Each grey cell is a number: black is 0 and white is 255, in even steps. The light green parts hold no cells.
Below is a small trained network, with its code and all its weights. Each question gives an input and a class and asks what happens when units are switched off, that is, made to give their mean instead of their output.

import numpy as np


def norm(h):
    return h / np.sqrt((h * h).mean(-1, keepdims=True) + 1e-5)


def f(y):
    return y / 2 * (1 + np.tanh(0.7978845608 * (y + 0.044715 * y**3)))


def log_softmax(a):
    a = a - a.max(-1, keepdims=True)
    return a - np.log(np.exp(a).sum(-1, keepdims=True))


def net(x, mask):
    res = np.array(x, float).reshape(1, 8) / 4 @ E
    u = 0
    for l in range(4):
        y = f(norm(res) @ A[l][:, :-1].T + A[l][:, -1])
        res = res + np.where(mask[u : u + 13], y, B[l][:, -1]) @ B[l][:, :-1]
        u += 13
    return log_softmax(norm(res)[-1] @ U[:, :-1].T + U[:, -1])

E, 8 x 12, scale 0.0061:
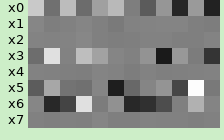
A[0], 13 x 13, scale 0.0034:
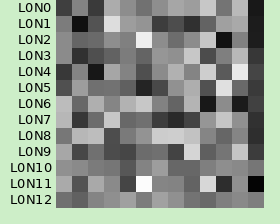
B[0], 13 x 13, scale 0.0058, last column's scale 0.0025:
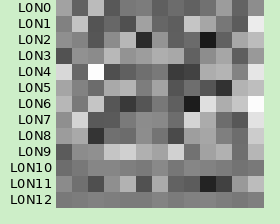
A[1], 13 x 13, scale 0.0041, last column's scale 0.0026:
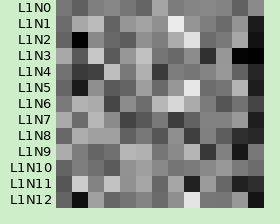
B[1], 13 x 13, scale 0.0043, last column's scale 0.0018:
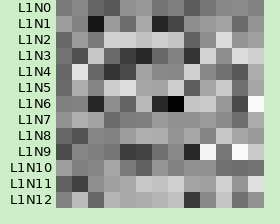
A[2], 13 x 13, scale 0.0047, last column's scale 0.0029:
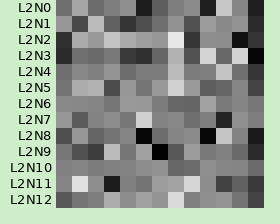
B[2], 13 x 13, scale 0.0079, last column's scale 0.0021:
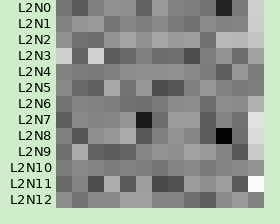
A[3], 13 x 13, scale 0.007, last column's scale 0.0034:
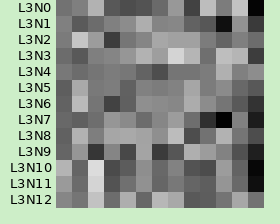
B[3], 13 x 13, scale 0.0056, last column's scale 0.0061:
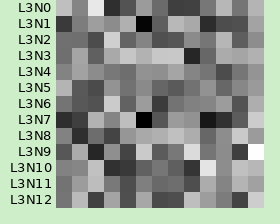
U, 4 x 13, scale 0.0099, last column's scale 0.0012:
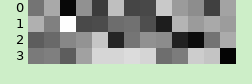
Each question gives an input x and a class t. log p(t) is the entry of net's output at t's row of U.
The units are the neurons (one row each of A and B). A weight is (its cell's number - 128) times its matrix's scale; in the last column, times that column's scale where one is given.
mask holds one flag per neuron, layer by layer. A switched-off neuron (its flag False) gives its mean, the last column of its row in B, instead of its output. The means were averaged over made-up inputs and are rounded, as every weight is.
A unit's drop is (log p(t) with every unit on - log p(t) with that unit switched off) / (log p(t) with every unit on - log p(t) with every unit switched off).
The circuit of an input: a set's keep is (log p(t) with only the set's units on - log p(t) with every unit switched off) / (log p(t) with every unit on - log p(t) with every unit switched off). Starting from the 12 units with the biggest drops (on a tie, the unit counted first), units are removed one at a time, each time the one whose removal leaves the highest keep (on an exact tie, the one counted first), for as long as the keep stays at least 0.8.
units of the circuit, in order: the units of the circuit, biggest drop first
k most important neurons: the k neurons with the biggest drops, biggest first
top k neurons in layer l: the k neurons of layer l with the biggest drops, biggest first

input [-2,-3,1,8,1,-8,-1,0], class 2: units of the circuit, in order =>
L0N11, L3N1
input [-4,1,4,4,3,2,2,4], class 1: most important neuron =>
L0N4
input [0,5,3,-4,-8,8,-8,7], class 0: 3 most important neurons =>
L2N11, L1N6, L0N8
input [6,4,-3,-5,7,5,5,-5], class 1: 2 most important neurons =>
L0N6, L1N6
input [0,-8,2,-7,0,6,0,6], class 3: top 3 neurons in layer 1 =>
L1N2, L1N5, L1N12
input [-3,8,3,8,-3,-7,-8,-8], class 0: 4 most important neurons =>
L1N6, L2N11, L0N9, L0N8
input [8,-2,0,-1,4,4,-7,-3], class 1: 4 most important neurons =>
L0N6, L1N3, L0N7, L0N1
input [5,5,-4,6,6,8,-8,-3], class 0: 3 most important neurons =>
L1N6, L2N11, L0N2
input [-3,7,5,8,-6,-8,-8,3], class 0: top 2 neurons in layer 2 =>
L2N11, L2N8
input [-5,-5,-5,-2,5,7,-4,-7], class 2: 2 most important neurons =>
L2N8, L0N6
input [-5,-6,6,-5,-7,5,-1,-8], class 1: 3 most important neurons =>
L0N4, L2N3, L0N2
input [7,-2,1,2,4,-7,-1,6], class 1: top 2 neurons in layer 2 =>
L2N8, L2N0
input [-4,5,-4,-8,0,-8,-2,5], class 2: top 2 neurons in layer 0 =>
L0N11, L0N2
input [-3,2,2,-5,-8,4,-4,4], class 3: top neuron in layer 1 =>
L1N2
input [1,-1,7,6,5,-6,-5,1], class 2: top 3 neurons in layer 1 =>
L1N5, L1N2, L1N12
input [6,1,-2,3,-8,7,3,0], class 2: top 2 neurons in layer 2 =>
L2N8, L2N0
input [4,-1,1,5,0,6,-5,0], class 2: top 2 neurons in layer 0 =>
L0N7, L0N1
